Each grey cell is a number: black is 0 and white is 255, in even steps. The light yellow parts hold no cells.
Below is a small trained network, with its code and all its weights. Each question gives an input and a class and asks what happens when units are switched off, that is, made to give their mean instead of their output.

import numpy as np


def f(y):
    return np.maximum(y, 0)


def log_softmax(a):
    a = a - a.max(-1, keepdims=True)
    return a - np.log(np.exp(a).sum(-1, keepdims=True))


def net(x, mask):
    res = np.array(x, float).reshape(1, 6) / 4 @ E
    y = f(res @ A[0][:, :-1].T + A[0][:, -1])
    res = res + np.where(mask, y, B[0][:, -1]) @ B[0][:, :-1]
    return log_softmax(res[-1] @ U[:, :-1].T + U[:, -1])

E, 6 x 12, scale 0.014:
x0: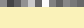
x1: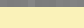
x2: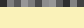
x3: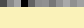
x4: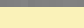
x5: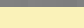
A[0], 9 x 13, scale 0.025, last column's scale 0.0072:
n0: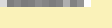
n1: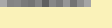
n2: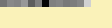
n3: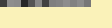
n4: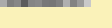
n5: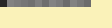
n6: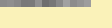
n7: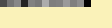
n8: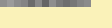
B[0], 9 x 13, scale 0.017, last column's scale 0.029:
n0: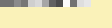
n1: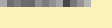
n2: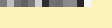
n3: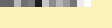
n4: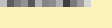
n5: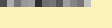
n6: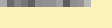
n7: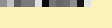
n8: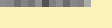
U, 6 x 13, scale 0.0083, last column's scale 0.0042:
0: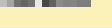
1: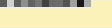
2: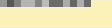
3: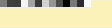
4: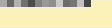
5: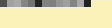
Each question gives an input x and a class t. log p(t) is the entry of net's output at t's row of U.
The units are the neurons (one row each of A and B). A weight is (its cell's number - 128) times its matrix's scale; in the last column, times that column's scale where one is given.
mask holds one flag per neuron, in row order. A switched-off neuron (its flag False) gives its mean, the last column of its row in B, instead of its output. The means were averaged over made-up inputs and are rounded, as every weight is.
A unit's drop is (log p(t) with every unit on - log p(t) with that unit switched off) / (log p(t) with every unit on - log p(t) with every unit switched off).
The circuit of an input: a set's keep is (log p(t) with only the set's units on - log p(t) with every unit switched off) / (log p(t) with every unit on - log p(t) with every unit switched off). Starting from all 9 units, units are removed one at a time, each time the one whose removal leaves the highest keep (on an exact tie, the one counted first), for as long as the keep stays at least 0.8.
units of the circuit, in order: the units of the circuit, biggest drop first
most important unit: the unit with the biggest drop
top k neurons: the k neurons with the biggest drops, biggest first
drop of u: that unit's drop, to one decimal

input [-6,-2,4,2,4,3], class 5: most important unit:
n3
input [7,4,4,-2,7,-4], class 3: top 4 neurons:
n0, n2, n7, n3
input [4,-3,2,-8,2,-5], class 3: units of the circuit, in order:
n0, n2
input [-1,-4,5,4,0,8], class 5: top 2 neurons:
n3, n2
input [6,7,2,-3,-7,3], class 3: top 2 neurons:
n0, n2
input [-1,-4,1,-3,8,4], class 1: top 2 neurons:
n0, n3
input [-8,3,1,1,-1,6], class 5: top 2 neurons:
n3, n7
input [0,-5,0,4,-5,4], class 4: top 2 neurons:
n2, n3
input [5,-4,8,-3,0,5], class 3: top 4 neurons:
n2, n7, n0, n3
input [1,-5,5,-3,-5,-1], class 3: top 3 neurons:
n2, n7, n0
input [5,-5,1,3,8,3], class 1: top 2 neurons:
n0, n4
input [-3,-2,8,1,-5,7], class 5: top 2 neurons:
n7, n3
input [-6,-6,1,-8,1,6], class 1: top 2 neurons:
n0, n4
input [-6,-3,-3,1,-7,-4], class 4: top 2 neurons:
n3, n7
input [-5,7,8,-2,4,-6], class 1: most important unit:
n2
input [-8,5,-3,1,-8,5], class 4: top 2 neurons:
n3, n7
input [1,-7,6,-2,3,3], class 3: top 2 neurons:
n2, n7
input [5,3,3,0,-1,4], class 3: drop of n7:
0.3
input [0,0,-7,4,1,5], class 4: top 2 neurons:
n2, n3
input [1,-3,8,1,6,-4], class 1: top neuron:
n3
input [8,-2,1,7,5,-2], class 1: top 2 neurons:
n0, n7
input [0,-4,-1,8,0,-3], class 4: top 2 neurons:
n3, n2
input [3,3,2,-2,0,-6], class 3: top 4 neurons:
n0, n2, n7, n3
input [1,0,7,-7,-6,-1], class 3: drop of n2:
0.5
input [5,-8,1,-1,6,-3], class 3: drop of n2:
0.4
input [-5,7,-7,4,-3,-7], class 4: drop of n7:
0.0
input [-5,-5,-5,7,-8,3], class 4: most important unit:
n3
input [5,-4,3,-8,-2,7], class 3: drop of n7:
0.1
